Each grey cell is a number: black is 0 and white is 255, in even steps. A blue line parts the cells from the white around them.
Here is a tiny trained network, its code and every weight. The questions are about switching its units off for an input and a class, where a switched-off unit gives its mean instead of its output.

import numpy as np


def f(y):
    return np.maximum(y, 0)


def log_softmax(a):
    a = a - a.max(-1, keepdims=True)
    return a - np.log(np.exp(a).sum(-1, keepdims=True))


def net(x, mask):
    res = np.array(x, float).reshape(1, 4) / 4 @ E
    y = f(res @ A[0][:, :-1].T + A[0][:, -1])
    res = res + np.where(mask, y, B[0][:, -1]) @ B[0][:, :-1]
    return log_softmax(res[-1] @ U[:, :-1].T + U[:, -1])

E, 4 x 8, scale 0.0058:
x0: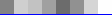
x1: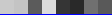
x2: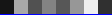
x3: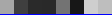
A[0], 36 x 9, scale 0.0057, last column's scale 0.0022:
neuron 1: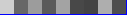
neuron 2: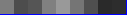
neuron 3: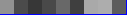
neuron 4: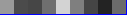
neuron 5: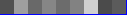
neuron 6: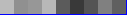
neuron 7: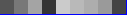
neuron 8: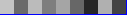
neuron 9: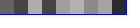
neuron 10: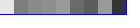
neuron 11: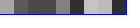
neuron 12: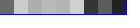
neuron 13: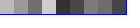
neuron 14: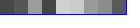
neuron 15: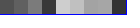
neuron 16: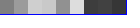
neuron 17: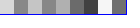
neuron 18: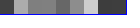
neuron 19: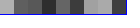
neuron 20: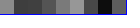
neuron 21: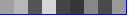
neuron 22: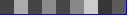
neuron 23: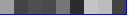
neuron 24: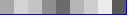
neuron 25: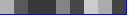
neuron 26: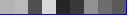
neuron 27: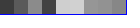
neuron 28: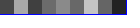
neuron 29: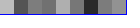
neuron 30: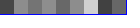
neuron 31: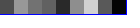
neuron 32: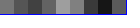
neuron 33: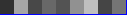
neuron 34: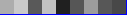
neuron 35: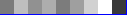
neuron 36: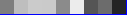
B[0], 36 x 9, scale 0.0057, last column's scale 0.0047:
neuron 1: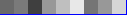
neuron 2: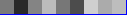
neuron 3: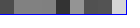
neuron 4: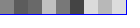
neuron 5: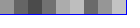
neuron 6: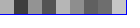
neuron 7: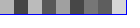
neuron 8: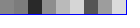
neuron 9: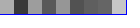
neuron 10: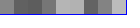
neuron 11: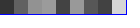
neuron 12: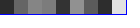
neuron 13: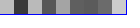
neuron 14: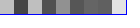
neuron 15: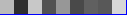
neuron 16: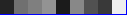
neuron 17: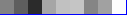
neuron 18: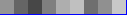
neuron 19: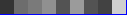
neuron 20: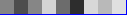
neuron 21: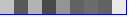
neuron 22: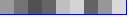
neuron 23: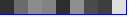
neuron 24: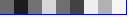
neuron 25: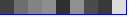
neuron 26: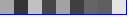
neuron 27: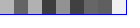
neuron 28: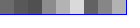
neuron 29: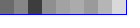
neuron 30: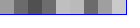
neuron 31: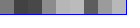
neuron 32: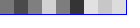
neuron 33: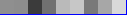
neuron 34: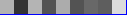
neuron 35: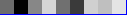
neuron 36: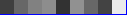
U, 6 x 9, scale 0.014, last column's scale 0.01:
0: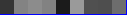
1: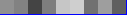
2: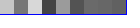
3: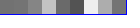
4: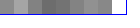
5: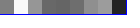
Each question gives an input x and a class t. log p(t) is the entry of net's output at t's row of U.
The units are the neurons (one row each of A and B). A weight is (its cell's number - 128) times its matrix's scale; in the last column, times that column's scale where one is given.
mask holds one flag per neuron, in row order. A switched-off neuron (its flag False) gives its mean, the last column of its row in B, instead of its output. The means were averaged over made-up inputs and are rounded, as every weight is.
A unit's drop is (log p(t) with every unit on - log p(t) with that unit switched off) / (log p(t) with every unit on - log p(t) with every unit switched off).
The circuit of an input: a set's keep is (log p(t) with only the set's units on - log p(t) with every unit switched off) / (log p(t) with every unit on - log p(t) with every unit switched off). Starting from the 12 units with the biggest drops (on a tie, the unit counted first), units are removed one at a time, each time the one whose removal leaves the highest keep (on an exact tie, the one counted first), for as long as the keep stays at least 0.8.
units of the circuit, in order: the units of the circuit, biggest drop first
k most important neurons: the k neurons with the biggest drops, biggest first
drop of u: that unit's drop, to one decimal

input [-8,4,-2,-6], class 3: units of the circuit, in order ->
[neuron 32; neuron 20]
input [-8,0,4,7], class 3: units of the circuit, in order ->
[neuron 20]
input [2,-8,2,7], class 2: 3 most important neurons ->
[neuron 15; neuron 7; neuron 27]
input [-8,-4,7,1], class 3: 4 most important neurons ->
[neuron 20; neuron 32; neuron 4; neuron 2]
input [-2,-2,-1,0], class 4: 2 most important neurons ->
[neuron 24; neuron 35]
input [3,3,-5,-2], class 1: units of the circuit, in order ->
[neuron 17; neuron 8]
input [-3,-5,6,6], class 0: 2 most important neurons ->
[neuron 25; neuron 23]
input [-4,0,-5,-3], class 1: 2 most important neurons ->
[neuron 8; neuron 24]
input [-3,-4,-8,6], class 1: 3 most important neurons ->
[neuron 1; neuron 17; neuron 8]
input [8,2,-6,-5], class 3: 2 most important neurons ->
[neuron 24; neuron 35]
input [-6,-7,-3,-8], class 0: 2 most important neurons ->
[neuron 16; neuron 12]
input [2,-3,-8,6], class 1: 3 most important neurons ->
[neuron 17; neuron 1; neuron 8]
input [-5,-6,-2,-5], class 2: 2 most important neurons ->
[neuron 27; neuron 14]
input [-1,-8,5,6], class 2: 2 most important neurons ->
[neuron 15; neuron 27]
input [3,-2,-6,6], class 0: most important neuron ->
[neuron 23]
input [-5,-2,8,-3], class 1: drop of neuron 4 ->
0.0
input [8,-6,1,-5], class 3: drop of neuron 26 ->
0.1
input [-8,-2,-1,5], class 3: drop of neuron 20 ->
0.1
